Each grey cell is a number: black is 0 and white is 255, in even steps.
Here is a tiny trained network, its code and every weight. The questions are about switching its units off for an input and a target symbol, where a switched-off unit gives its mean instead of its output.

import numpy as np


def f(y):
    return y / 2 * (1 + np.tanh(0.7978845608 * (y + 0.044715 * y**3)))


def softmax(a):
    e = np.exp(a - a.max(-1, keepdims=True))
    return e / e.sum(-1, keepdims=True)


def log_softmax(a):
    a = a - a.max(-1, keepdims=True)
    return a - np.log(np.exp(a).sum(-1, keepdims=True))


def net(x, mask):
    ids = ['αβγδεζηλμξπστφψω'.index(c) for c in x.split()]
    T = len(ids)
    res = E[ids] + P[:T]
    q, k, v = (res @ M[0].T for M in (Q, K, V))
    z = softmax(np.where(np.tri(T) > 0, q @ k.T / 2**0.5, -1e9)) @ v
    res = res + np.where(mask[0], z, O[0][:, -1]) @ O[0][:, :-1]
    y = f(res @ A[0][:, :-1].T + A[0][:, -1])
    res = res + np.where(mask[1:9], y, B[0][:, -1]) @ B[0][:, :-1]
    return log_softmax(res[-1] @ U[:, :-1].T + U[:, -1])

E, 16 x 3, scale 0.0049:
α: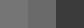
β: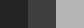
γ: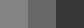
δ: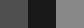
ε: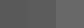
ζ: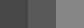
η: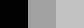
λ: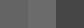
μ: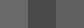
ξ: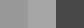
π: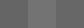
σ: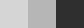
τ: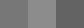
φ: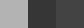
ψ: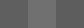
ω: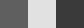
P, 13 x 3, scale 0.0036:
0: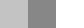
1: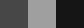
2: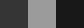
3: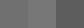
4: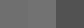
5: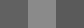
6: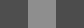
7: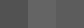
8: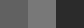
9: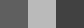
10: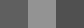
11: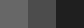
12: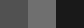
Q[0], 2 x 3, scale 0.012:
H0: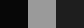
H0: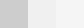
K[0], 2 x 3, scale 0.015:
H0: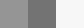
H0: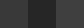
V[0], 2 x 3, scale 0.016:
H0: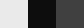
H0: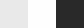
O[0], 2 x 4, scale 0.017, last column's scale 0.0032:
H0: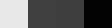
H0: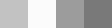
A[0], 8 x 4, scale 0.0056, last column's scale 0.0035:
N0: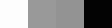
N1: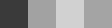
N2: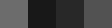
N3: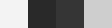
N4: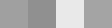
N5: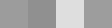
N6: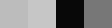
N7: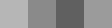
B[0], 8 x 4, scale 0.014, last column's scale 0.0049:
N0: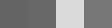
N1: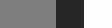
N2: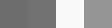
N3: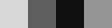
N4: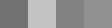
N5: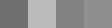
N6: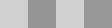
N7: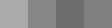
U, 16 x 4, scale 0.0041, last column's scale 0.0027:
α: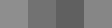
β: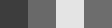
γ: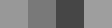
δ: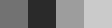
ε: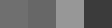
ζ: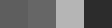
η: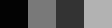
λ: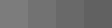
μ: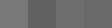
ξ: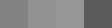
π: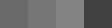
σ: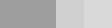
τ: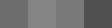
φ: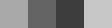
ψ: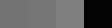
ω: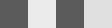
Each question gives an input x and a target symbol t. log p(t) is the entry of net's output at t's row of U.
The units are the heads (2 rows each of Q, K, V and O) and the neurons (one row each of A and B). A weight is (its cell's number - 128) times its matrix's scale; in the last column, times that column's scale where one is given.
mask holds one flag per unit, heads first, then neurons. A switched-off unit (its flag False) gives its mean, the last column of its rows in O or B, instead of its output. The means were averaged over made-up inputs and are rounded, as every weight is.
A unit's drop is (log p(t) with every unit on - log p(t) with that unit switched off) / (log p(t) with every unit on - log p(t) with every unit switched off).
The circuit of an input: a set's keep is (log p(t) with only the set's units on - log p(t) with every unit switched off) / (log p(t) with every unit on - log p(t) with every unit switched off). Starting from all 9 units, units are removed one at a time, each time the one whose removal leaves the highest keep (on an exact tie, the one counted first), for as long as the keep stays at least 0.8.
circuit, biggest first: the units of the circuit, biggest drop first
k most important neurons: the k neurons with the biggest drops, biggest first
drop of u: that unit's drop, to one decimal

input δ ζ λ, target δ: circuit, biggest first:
[H0, N2]
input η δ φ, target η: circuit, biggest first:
[H0]
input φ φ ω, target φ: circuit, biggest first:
[H0, N3]
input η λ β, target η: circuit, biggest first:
[H0, N1]
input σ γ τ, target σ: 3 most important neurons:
[N6, N0, N1]
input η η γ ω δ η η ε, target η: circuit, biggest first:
[H0, N1]
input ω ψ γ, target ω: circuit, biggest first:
[H0, N4]
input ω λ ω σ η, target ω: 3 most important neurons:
[N4, N5, N1]
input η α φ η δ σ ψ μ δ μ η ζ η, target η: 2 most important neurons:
[N1, N6]
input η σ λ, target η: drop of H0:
0.9
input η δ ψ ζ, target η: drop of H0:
0.7
